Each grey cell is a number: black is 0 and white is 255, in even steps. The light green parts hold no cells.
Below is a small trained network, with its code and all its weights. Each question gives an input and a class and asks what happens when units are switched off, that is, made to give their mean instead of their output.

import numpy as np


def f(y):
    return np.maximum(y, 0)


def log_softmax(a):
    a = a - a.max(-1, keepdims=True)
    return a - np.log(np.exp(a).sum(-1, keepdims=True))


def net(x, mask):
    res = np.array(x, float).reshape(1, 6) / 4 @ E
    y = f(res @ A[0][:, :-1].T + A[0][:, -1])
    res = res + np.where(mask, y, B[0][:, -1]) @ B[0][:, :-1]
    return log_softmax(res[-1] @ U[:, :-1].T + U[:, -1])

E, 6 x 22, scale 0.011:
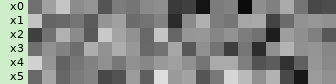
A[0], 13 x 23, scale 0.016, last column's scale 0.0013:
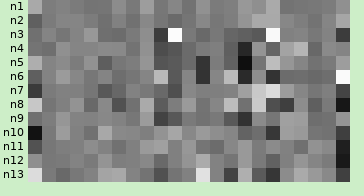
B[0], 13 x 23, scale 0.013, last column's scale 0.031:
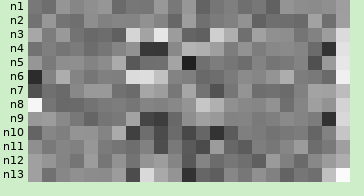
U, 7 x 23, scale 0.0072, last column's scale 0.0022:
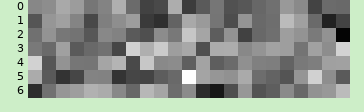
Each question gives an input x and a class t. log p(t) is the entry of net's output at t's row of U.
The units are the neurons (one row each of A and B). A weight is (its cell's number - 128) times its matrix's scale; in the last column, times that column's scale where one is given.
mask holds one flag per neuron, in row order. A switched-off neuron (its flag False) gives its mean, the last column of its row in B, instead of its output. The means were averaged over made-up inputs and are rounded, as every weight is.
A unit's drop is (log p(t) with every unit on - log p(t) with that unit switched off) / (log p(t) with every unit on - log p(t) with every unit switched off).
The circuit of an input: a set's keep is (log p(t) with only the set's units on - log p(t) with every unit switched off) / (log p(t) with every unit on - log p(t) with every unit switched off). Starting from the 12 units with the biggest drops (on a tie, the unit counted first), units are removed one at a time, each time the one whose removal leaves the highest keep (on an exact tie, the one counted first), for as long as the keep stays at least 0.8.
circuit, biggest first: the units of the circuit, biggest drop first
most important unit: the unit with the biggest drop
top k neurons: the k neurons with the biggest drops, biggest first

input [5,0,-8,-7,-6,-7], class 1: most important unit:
n4
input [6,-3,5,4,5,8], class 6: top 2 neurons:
(n3, n8)
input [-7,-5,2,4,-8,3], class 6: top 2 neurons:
(n10, n8)
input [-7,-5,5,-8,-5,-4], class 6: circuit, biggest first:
(n10, n5)
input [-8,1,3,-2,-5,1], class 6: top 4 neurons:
(n8, n5, n3, n9)
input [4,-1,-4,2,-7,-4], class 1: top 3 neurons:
(n4, n9, n13)
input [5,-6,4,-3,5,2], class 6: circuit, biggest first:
(n3, n6)
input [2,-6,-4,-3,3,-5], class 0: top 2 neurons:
(n5, n6)
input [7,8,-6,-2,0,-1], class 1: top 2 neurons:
(n13, n4)
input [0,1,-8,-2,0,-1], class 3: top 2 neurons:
(n3, n13)
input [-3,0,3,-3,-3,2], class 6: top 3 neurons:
(n4, n9, n8)
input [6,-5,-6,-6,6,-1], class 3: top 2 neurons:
(n3, n6)
